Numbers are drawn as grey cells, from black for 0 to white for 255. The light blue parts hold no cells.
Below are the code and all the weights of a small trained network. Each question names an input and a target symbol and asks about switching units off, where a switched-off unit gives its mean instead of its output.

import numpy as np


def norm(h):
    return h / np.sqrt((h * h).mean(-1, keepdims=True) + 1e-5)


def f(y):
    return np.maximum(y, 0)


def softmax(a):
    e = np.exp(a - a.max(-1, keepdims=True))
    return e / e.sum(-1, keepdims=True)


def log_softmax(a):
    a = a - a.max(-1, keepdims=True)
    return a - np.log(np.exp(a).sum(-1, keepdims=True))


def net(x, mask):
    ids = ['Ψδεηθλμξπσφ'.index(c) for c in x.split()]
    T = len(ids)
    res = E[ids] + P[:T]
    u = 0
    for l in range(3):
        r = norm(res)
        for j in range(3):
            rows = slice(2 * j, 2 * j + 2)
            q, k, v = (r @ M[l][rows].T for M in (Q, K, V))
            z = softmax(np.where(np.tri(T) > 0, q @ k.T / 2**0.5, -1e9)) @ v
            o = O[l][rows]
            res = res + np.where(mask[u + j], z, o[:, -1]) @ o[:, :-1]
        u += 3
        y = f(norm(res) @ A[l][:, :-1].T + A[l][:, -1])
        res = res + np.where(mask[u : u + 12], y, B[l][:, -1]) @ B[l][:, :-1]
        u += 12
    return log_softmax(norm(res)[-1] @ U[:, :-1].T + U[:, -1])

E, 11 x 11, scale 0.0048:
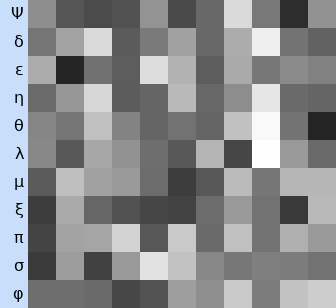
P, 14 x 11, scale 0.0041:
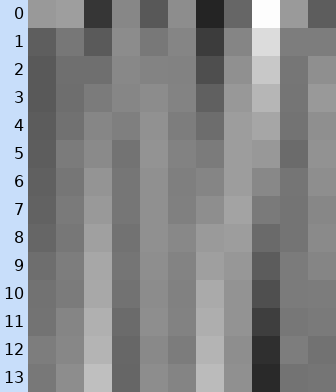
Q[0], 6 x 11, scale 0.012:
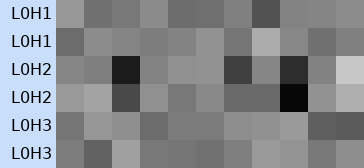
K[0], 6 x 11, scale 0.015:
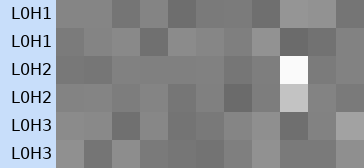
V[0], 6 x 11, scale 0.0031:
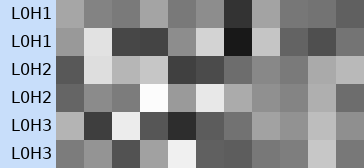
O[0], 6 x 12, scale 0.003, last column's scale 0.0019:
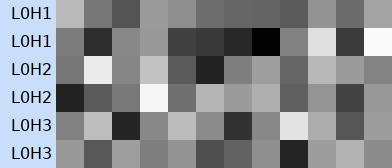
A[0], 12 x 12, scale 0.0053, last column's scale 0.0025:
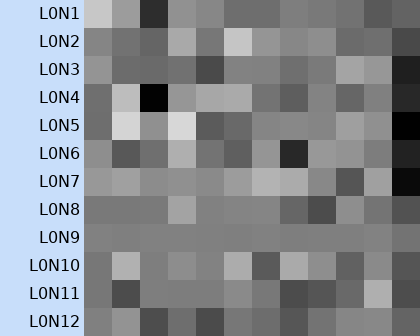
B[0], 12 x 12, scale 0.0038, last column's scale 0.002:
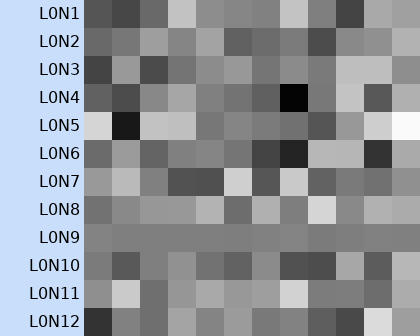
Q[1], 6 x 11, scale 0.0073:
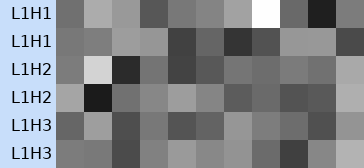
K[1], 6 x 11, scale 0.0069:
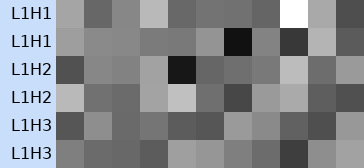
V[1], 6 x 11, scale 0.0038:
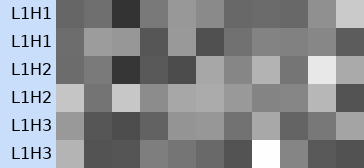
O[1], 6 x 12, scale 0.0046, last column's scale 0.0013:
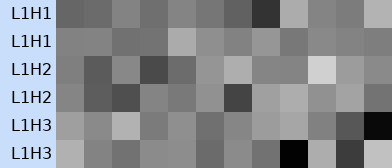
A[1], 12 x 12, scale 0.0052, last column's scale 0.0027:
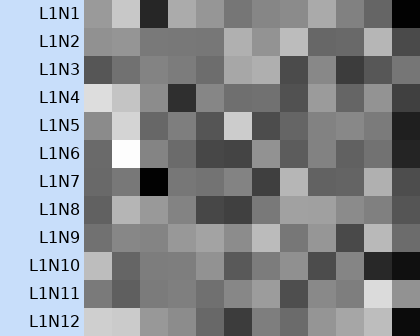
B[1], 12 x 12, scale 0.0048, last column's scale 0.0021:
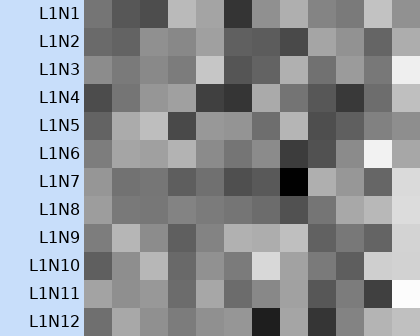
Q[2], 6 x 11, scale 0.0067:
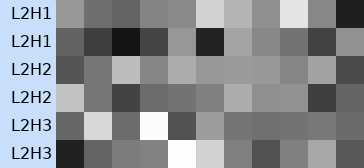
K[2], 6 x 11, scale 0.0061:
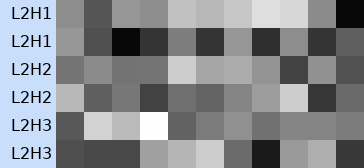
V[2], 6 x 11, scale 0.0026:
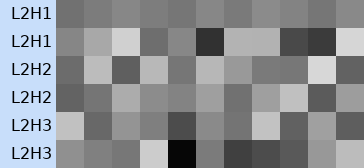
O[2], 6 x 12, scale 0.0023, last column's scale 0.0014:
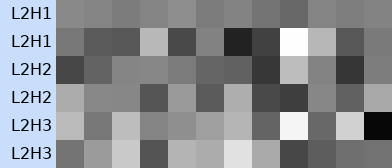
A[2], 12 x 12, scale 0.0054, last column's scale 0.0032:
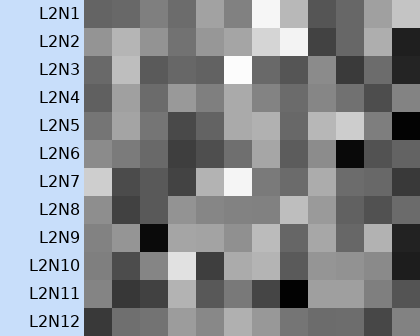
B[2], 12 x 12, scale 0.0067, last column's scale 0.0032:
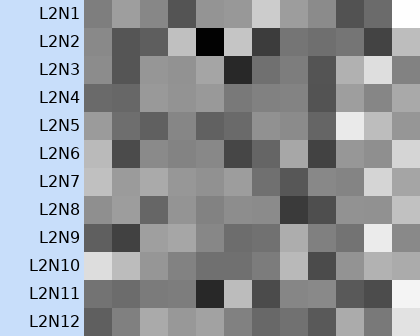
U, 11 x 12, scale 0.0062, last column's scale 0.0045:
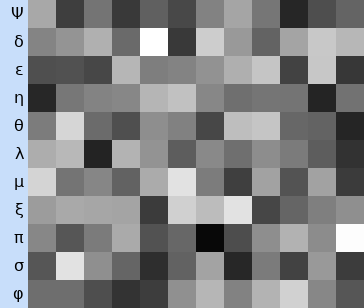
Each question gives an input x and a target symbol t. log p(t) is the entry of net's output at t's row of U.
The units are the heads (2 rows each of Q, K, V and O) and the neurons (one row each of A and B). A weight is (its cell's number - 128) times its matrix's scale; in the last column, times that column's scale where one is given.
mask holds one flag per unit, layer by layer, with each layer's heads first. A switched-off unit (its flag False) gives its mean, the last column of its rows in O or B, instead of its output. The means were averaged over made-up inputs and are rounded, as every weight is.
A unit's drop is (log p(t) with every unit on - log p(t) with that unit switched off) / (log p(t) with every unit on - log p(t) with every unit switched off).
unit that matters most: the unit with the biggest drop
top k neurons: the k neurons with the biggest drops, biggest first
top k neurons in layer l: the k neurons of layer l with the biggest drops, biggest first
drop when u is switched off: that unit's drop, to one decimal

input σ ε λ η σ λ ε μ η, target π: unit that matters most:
L0H2
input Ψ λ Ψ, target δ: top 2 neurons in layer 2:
L2N11, L2N2
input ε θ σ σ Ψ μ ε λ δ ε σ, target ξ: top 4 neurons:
L2N2, L2N1, L1N9, L1N7
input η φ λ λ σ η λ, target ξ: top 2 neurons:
L1N9, L2N2
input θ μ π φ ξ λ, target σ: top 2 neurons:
L1N4, L1N6
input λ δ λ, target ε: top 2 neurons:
L2N9, L1N1
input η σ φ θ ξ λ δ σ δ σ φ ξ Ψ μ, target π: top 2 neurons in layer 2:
L2N1, L2N10
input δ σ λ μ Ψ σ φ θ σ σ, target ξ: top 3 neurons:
L2N2, L1N9, L2N1
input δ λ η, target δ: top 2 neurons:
L2N3, L2N11
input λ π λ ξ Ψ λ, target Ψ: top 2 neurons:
L1N4, L2N6
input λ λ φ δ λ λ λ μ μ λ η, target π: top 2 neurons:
L2N1, L0N5
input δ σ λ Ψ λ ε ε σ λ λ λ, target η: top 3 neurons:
L1N2, L0N5, L2N12
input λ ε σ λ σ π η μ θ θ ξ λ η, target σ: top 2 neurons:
L1N4, L1N6
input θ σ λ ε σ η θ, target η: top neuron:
L0N5
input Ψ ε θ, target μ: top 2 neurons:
L2N7, L1N4
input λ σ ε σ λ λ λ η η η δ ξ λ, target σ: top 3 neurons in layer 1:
L1N6, L1N4, L1N2
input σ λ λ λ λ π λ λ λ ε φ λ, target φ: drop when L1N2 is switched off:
0.3
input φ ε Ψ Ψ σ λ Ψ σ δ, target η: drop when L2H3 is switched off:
-0.1
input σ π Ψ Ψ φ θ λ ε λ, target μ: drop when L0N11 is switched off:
0.0
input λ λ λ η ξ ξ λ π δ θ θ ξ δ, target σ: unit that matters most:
L0H2
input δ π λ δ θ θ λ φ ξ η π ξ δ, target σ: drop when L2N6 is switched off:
0.1
